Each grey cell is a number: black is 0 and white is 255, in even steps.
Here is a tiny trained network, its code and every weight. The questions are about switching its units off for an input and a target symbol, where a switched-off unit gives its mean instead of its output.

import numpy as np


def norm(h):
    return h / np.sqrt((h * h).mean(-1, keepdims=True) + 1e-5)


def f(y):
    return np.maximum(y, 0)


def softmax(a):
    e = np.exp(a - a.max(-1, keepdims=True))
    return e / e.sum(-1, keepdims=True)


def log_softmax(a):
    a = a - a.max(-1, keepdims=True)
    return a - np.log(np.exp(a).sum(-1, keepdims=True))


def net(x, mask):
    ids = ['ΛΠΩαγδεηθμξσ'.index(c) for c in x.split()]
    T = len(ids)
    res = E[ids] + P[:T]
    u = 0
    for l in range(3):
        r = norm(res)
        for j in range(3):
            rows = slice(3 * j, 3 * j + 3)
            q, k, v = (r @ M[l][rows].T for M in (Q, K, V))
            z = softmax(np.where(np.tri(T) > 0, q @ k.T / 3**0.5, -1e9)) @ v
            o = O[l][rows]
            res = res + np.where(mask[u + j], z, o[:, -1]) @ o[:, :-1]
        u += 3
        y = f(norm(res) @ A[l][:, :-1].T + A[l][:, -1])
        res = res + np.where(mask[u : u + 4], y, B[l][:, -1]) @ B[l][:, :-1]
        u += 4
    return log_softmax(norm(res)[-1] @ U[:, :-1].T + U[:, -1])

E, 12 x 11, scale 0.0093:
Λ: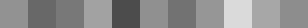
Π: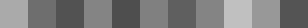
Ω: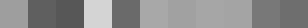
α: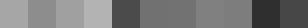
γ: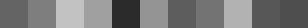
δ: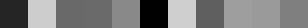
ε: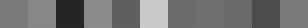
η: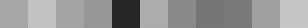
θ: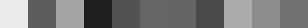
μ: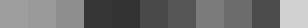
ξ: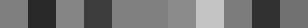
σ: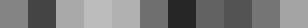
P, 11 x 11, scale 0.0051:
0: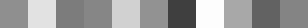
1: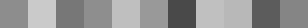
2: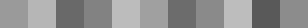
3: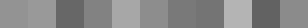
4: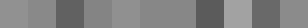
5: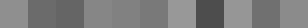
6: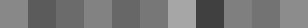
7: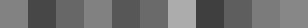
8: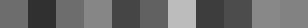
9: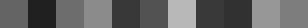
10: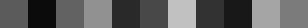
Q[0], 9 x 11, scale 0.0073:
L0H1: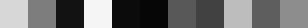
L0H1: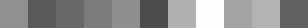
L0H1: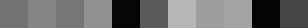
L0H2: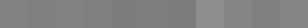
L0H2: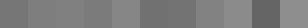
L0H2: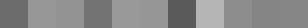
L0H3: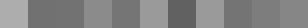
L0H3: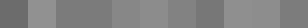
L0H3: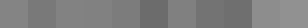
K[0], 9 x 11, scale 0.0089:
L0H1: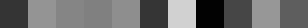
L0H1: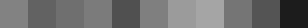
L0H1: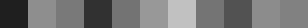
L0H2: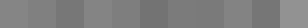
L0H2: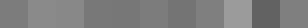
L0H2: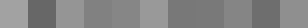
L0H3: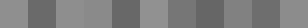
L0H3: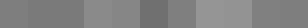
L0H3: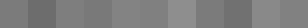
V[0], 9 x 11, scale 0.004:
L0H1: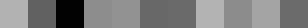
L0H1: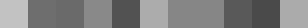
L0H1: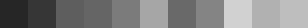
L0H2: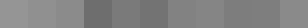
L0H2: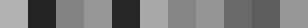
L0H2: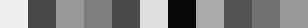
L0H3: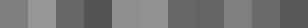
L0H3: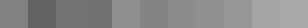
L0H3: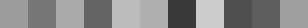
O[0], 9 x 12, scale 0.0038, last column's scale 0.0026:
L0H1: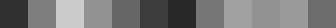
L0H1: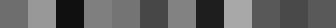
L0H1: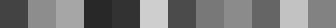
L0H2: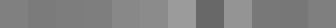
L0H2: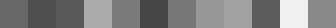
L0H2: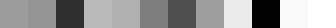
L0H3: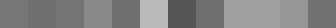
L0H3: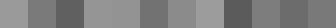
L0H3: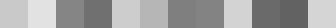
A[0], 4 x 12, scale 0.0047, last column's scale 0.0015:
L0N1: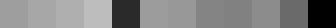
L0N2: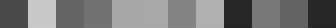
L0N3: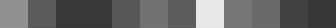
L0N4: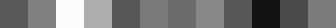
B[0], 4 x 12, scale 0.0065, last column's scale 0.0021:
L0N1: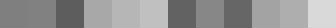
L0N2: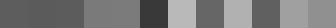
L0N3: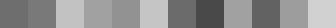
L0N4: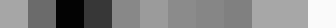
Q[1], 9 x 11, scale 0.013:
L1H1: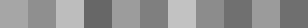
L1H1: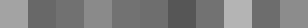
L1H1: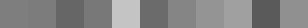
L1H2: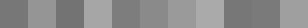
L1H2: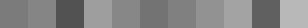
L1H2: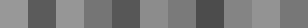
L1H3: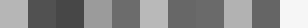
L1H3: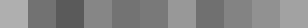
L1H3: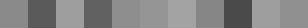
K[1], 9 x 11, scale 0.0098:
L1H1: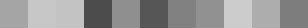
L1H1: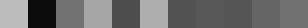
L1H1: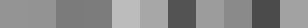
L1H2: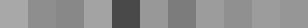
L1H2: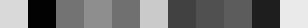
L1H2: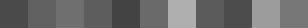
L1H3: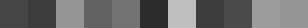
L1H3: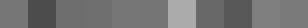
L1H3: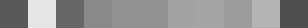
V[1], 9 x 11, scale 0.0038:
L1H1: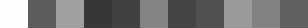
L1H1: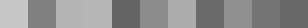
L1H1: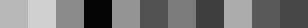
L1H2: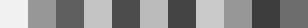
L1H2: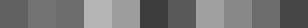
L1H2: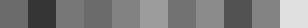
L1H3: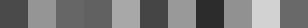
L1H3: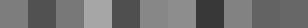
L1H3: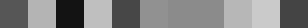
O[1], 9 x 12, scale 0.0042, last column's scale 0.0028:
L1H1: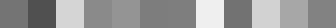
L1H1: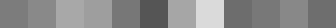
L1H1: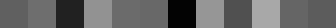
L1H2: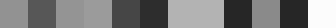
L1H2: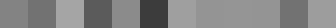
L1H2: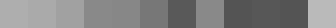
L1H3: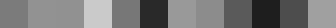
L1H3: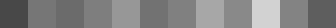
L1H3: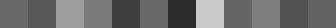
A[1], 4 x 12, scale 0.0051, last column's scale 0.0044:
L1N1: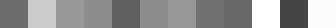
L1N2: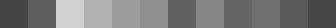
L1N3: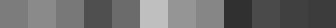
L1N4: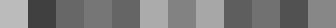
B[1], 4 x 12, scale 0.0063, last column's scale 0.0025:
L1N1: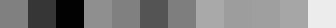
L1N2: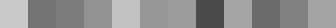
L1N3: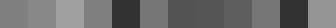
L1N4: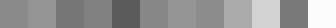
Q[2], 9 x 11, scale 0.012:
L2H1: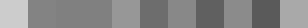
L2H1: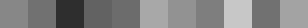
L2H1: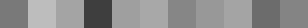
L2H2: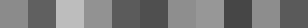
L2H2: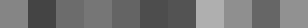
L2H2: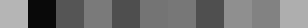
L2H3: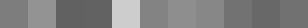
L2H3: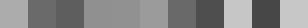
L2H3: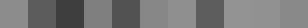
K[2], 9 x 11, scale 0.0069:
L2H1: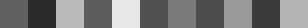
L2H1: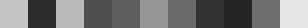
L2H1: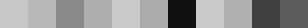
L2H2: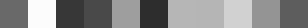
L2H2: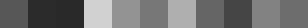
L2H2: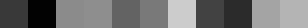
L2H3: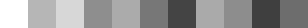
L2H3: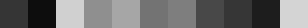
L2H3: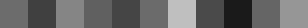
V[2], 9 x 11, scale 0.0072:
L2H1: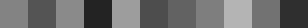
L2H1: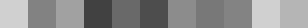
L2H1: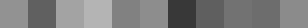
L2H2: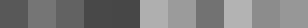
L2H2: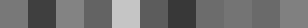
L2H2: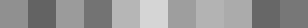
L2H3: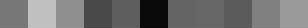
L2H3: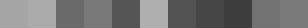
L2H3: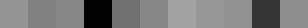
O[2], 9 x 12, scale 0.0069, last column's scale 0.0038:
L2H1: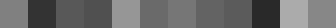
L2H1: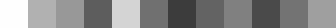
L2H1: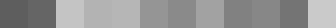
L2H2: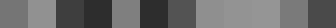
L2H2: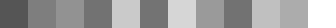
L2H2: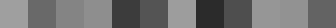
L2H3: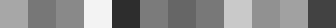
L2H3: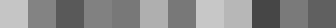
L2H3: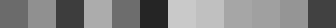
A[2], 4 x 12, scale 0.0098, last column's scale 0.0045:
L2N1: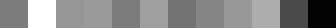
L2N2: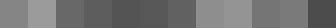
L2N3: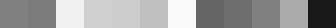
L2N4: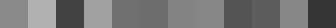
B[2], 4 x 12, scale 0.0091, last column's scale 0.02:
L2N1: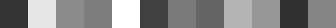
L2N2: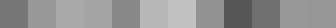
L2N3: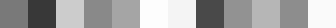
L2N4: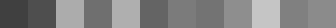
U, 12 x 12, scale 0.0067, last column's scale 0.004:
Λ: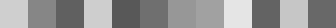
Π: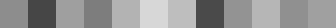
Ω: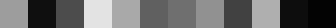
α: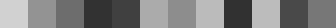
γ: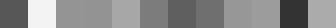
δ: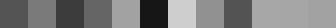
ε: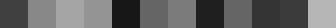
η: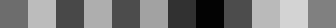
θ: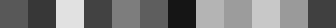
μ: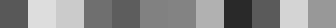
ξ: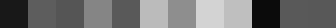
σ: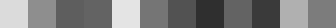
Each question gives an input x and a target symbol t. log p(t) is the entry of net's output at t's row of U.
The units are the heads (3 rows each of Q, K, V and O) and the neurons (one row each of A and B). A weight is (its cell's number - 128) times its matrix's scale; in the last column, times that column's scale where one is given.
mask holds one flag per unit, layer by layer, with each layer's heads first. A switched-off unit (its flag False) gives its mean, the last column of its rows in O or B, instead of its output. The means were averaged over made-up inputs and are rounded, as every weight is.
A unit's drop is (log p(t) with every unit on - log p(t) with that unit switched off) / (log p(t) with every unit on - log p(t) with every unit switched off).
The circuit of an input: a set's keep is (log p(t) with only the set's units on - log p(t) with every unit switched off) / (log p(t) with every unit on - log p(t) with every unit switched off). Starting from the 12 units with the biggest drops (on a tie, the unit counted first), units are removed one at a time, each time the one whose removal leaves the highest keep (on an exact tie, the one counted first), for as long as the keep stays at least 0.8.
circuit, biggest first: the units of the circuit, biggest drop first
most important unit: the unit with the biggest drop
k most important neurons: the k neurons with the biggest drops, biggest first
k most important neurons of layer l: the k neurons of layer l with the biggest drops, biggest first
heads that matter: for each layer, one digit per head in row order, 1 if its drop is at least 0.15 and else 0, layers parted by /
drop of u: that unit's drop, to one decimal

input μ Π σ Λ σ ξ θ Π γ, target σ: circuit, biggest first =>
[L2H1; L2N3; L0N4]
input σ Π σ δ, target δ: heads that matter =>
000 / 000 / 000
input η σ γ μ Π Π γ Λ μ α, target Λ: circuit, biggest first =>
[L2H3; L2N3]
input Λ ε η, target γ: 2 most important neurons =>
[L2N1; L2N3]
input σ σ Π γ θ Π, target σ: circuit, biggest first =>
[L2H1; L2N3]
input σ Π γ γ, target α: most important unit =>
L0H3
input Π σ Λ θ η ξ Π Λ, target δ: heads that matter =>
000 / 000 / 001
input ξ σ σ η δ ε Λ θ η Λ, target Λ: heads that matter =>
000 / 101 / 111
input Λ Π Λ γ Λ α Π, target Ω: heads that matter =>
100 / 000 / 000
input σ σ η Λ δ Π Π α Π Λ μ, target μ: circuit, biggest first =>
[L2N3; L2H2; L2N2]
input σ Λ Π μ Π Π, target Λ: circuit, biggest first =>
[L2N3; L2H3]
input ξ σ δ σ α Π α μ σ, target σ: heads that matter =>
010 / 001 / 000
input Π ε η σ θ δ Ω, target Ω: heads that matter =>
010 / 001 / 000
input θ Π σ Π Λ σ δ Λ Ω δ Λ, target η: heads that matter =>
010 / 010 / 010
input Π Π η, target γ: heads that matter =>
000 / 000 / 100
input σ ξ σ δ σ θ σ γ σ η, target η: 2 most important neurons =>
[L2N3; L2N4]
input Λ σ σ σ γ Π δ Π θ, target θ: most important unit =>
L2H2
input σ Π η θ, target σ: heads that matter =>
001 / 000 / 100
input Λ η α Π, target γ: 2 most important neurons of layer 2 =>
[L2N3; L2N1]
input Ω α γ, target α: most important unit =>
L2N3
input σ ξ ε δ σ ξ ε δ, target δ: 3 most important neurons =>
[L2N3; L1N1; L0N3]
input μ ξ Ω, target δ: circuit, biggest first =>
[L2N3; L2H3; L2H2]
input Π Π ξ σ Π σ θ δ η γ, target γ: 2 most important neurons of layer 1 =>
[L1N4; L1N1]
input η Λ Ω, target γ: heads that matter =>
000 / 000 / 100
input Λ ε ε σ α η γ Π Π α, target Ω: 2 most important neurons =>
[L2N3; L2N4]
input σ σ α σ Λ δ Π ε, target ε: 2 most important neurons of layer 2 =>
[L2N3; L2N4]
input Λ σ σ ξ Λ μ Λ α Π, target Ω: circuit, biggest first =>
[L0H1; L2N3]
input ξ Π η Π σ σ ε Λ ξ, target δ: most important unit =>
L2H2
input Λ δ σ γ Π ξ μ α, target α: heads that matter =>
010 / 001 / 000
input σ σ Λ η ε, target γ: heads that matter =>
001 / 000 / 100
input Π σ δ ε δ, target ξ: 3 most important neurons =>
[L1N1; L2N3; L1N3]
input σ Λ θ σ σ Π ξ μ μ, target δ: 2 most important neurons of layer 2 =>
[L2N3; L2N4]
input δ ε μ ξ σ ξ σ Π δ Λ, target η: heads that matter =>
011 / 011 / 010
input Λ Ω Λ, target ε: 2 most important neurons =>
[L2N3; L0N4]
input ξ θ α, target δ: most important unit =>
L2H3
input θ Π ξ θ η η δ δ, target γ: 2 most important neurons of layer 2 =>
[L2N3; L2N1]
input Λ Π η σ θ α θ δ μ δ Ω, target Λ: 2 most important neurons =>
[L2N3; L0N1]
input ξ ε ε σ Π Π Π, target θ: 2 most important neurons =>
[L2N3; L0N4]
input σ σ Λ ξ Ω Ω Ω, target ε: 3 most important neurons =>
[L2N3; L0N4; L1N1]
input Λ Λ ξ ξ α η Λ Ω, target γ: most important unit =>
L2H1
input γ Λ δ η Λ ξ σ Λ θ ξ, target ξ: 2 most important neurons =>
[L2N3; L1N3]
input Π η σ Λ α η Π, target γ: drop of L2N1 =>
0.2
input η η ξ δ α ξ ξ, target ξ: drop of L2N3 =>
0.4
